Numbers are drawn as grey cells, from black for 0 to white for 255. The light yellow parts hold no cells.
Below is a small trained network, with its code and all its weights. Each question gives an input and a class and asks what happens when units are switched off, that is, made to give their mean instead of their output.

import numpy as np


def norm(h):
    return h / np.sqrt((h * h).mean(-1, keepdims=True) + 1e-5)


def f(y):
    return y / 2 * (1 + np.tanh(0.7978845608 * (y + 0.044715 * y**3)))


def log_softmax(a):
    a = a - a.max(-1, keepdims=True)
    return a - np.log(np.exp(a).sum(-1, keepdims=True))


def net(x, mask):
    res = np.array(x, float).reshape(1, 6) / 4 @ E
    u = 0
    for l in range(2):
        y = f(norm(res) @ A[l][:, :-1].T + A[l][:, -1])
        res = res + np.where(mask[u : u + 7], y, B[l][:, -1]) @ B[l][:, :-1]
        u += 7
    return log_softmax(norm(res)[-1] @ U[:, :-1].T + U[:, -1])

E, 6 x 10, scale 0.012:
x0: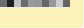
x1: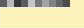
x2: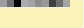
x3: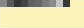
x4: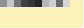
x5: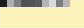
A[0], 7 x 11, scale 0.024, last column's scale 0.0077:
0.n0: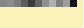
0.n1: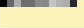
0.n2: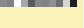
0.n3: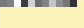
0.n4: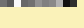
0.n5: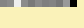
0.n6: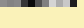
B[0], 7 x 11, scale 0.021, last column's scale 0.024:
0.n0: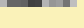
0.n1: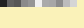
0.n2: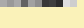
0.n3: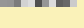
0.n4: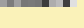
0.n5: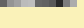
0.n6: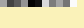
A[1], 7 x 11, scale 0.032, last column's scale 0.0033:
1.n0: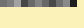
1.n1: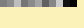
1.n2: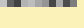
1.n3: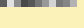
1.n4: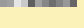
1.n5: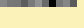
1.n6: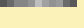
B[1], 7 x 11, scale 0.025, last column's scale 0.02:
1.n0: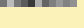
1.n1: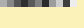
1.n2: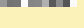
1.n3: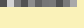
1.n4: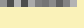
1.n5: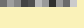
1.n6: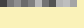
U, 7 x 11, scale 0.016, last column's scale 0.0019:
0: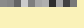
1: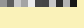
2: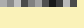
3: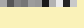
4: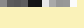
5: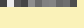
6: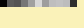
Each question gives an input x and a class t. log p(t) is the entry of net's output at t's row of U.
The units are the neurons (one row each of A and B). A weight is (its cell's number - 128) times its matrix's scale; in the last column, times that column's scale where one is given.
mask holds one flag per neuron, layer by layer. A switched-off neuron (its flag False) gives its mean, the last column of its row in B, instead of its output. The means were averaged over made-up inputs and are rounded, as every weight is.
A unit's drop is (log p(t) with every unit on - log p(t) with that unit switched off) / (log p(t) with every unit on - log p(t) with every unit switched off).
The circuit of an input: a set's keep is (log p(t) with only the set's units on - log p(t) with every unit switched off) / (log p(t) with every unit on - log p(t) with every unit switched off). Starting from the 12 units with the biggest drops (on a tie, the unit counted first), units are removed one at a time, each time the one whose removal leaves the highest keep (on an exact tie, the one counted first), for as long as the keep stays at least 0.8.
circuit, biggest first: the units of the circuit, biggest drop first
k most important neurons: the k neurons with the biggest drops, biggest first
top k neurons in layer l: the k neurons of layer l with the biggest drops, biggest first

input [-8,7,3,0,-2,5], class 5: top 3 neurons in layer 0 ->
0.n6; 0.n1; 0.n2
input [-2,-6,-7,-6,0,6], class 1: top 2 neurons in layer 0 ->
0.n2; 0.n3
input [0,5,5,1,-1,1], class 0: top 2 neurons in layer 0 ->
0.n4; 0.n1
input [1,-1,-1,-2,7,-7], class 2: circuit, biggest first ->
0.n2
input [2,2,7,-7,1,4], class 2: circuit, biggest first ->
0.n6; 0.n3
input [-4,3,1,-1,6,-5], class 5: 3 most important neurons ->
0.n6; 1.n3; 0.n2
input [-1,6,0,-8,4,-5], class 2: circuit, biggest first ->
0.n3; 0.n6
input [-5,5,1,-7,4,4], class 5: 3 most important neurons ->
1.n3; 0.n6; 1.n2
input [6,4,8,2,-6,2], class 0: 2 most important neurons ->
0.n4; 0.n1
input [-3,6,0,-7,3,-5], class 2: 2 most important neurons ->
0.n6; 0.n4
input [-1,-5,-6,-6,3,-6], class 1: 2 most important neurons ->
0.n3; 0.n5
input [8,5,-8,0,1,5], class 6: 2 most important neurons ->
0.n1; 1.n6
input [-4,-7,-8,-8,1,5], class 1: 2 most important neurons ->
0.n3; 0.n2
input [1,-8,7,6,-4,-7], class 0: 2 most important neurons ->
0.n4; 1.n2
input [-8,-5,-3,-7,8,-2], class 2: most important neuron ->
0.n2
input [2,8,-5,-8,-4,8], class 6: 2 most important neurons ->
0.n1; 1.n6
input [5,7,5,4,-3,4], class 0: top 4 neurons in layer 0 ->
0.n4; 0.n1; 0.n6; 0.n2
